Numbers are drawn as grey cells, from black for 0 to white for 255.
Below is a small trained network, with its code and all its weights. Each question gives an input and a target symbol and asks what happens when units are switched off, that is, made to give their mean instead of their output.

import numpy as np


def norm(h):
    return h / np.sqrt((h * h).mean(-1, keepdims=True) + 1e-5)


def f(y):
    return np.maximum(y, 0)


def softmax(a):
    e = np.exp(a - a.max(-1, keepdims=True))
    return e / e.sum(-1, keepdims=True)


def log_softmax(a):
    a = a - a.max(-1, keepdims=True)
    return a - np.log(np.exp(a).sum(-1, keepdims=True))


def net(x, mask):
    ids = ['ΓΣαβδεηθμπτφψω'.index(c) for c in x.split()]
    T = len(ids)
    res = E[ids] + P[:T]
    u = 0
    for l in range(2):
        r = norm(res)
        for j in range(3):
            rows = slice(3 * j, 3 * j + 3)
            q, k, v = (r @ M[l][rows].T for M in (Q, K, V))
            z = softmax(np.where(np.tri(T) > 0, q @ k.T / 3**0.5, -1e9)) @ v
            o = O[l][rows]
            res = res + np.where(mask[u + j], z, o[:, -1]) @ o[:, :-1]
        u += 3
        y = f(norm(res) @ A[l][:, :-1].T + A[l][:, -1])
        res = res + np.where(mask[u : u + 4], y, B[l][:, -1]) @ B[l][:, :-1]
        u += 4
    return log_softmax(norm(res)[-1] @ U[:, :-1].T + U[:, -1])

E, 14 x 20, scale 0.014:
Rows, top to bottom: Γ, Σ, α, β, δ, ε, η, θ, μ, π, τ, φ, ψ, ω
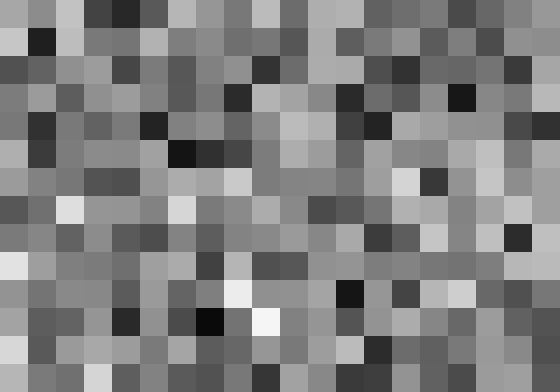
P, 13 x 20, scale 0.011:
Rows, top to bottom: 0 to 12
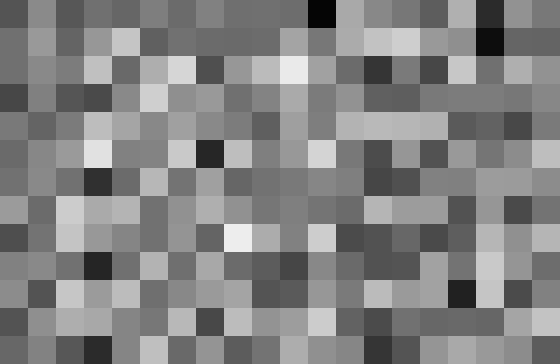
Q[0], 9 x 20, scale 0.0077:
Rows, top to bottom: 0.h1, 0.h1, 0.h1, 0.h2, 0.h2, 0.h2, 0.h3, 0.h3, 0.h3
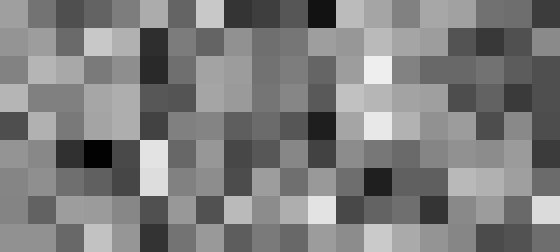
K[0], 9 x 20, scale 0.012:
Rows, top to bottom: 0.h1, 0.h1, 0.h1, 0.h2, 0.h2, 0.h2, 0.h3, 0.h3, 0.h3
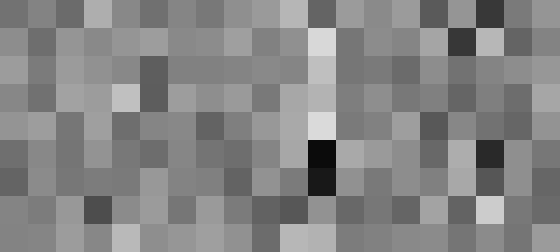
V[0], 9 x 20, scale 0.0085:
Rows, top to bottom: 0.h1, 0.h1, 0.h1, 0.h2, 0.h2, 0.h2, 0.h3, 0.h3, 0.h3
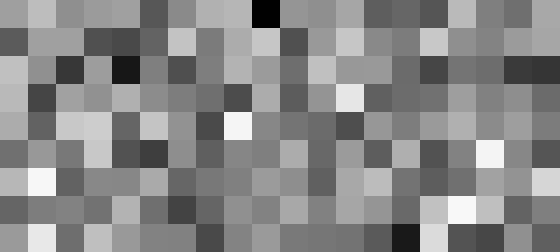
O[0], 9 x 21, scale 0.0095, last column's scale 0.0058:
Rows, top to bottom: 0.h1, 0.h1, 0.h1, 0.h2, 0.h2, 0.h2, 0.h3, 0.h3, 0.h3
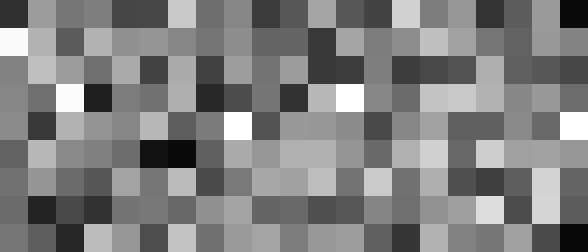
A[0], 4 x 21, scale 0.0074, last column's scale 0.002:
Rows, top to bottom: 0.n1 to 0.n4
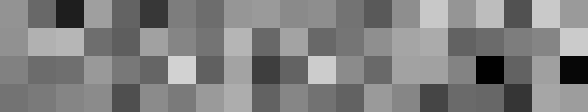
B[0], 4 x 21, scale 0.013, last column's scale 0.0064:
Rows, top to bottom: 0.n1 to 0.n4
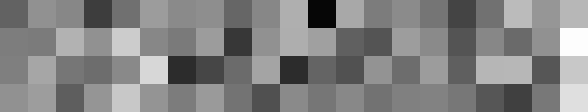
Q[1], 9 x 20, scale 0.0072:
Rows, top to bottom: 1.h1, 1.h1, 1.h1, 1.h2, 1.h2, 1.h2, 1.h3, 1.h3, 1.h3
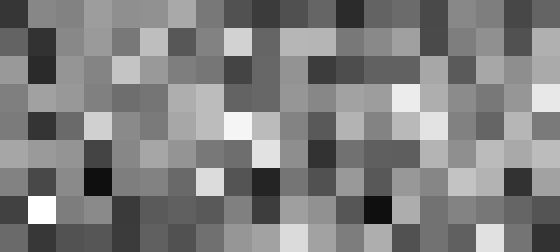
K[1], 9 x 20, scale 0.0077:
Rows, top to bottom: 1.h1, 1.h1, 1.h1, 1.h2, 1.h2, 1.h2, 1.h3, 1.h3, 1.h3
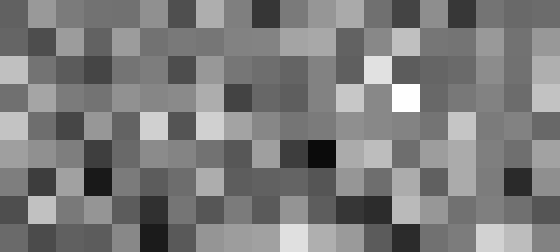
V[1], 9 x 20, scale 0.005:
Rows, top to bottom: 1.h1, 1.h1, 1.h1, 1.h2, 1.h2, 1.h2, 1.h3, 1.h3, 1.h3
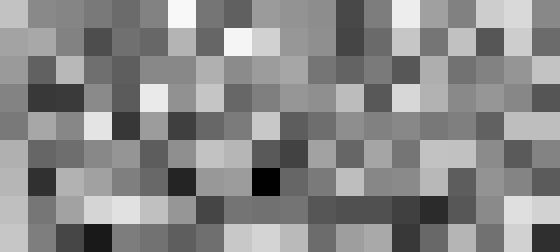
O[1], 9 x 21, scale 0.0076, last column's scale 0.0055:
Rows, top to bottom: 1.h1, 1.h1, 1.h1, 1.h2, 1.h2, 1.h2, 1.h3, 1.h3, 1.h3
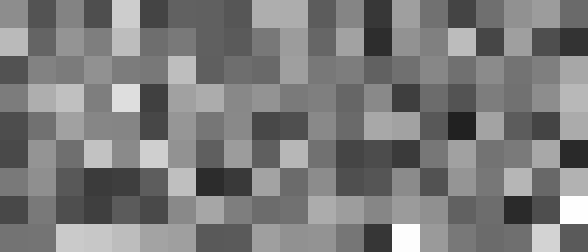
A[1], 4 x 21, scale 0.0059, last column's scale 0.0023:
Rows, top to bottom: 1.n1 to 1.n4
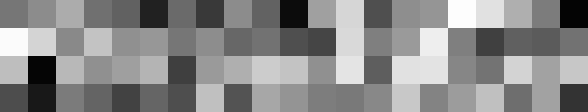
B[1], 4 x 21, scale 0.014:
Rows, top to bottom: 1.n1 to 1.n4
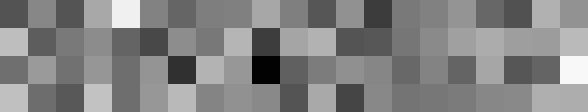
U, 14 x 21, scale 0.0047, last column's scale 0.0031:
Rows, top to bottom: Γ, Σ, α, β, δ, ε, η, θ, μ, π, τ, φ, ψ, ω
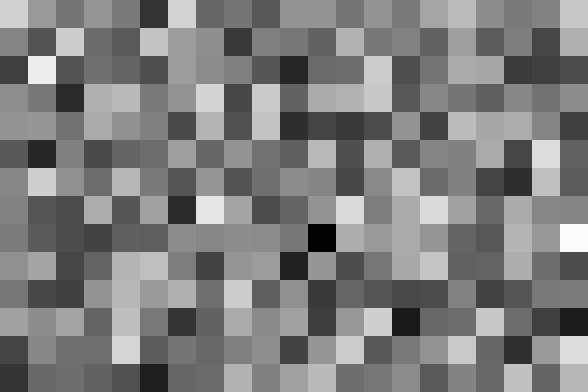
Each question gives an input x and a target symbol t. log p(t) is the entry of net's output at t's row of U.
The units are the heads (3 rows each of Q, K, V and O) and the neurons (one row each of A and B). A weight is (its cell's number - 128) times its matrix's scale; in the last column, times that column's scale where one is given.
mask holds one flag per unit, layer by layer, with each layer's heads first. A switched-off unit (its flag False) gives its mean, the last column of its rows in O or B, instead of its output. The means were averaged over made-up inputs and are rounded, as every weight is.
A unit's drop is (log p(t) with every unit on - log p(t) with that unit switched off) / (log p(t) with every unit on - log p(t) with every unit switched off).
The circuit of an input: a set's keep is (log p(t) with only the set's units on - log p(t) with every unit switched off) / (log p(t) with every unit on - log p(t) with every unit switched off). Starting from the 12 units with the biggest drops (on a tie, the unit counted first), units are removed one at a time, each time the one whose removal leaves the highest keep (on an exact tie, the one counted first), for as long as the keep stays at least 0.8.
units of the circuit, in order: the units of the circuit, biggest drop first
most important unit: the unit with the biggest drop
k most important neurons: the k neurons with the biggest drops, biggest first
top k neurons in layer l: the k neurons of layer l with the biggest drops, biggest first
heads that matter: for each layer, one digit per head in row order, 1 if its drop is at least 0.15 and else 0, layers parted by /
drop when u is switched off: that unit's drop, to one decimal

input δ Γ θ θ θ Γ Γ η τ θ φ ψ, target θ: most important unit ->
0.h1
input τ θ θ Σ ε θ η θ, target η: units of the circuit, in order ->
(0.h3 0.n2)
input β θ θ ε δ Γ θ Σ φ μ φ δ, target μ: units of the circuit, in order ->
(0.n1 0.h3)
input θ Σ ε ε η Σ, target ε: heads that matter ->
001 / 000
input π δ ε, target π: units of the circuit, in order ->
(0.n3 0.h1 0.h3)
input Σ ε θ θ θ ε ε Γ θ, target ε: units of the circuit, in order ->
(0.h3 0.h2)
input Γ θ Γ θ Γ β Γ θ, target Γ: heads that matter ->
101 / 000
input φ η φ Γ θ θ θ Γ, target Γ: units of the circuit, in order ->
(0.h1 1.n2)
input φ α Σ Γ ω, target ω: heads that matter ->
100 / 000
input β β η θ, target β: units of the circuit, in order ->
(0.h2 0.h3)
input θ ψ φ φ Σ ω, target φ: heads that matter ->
100 / 000
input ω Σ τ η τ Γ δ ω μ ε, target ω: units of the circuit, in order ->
(0.h1 0.h3)
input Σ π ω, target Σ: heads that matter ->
010 / 000
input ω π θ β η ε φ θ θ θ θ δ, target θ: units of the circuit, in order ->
(0.h1)
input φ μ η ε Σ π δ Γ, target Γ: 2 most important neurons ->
(1.n2 1.n3)
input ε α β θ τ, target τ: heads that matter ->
011 / 000
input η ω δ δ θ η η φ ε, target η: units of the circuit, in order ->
(0.h3 0.h1)
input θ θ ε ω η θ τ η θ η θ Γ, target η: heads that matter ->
001 / 000
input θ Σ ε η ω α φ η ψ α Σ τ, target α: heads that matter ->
010 / 000
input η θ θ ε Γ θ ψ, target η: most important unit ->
0.h3
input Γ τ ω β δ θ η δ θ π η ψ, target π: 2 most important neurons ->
(0.n3 1.n3)
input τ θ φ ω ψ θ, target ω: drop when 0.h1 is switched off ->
0.5
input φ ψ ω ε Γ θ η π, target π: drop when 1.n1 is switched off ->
0.0
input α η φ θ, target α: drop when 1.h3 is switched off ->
0.1
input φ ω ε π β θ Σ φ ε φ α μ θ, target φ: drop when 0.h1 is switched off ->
1.2
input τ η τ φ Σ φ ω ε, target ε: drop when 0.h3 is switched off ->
0.3
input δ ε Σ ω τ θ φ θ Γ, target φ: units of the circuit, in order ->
(0.h1)
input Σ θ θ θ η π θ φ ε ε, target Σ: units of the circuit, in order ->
(0.h2 0.h3)
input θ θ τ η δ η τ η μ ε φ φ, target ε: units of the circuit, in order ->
(0.h3 0.h2)
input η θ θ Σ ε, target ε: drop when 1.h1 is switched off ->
0.2
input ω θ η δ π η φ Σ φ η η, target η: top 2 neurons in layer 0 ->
(0.n2 0.n4)
